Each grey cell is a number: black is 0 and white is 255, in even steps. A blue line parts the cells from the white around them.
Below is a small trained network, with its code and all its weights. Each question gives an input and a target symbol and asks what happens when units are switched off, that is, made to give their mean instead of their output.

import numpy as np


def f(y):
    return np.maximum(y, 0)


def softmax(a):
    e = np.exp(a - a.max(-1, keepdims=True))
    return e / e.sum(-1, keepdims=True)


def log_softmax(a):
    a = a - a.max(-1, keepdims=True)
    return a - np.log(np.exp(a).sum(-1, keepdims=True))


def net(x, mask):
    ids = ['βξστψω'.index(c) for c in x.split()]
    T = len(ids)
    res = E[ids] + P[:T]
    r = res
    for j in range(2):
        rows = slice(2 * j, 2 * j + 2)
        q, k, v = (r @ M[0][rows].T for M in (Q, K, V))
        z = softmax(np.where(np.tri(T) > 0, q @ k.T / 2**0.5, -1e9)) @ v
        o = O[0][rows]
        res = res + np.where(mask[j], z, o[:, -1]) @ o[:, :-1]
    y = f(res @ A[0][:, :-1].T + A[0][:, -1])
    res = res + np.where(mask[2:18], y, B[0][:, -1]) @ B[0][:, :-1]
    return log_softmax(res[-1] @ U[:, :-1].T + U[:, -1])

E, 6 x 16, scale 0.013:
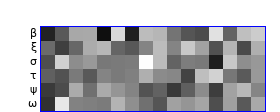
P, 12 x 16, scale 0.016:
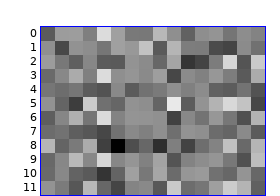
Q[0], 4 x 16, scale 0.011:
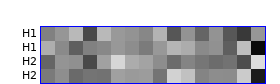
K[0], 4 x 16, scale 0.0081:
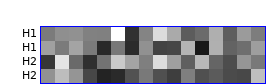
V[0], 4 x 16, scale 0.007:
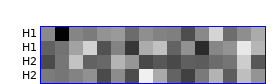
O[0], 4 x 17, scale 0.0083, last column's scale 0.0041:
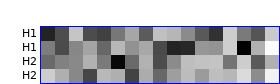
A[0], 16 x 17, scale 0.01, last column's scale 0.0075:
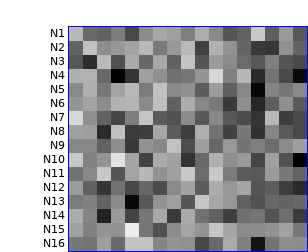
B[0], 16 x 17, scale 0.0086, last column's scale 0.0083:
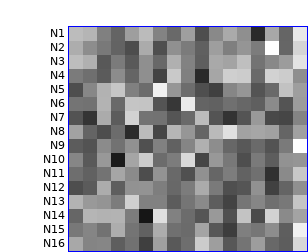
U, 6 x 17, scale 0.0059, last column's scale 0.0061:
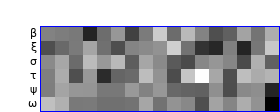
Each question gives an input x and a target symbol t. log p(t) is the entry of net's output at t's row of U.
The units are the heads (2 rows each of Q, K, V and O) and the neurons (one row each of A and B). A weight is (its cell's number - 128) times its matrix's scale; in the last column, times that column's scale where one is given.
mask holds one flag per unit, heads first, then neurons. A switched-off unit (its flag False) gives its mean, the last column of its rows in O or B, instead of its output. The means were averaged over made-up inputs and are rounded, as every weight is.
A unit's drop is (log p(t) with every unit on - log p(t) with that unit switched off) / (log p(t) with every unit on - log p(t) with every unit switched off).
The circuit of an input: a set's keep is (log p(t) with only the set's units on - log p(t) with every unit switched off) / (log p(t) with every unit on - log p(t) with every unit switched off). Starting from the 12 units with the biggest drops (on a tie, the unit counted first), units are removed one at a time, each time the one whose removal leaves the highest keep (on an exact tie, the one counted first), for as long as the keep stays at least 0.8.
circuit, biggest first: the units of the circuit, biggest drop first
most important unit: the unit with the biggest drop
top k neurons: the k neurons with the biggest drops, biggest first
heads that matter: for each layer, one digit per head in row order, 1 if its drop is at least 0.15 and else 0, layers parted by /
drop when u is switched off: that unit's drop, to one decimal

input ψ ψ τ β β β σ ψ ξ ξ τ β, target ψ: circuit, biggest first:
[H2; N14]
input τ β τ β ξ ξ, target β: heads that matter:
11
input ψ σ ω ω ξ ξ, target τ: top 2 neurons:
[N8; N14]
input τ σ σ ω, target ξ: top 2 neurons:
[N11; N1]
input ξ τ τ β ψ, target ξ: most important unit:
N7
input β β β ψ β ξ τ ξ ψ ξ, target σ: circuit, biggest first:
[H1; H2]
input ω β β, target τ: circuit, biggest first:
[H1; N8; H2]
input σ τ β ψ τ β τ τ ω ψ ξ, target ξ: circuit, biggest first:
[N2; N12]
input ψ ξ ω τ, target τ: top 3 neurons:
[N3; N9; N13]
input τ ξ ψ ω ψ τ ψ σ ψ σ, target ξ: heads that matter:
10
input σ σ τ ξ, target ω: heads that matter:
10
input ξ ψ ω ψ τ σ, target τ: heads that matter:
11
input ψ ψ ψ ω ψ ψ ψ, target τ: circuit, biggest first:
[N3; H2]
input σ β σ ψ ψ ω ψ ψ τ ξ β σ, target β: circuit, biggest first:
[N1; H2; H1]
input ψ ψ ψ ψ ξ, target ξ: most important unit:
N12
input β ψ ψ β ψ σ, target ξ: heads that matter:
01
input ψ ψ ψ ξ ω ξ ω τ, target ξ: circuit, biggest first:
[H2; N12]
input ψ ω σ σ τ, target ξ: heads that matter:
00
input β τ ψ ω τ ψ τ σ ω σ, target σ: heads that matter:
11
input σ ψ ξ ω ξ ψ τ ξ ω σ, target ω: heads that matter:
10
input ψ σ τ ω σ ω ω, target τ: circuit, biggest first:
[H2; N2]
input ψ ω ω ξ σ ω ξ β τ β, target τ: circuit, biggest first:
[H2]
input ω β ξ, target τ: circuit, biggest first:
[H2; N8; H1]
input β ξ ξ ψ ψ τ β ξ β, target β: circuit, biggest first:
[H2; H1; N1]
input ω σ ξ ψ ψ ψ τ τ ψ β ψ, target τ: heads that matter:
00
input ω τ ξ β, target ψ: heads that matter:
11
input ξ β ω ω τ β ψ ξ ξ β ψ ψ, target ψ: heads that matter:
01
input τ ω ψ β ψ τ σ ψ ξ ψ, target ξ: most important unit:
N11
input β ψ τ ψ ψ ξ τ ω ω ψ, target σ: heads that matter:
10
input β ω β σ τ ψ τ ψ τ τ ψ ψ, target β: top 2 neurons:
[N1; N15]
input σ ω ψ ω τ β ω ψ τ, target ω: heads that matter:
01
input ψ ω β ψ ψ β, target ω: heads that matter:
01
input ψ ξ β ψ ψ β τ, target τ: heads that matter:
11
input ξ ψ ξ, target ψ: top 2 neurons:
[N14; N1]
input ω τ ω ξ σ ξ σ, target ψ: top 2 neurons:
[N5; N2]
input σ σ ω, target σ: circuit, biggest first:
[H1]
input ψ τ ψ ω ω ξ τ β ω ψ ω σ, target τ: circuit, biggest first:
[H1; N8]
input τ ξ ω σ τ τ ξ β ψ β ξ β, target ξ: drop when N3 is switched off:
0.1
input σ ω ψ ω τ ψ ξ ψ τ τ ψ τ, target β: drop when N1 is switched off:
0.3
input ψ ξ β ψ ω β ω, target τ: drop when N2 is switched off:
0.2
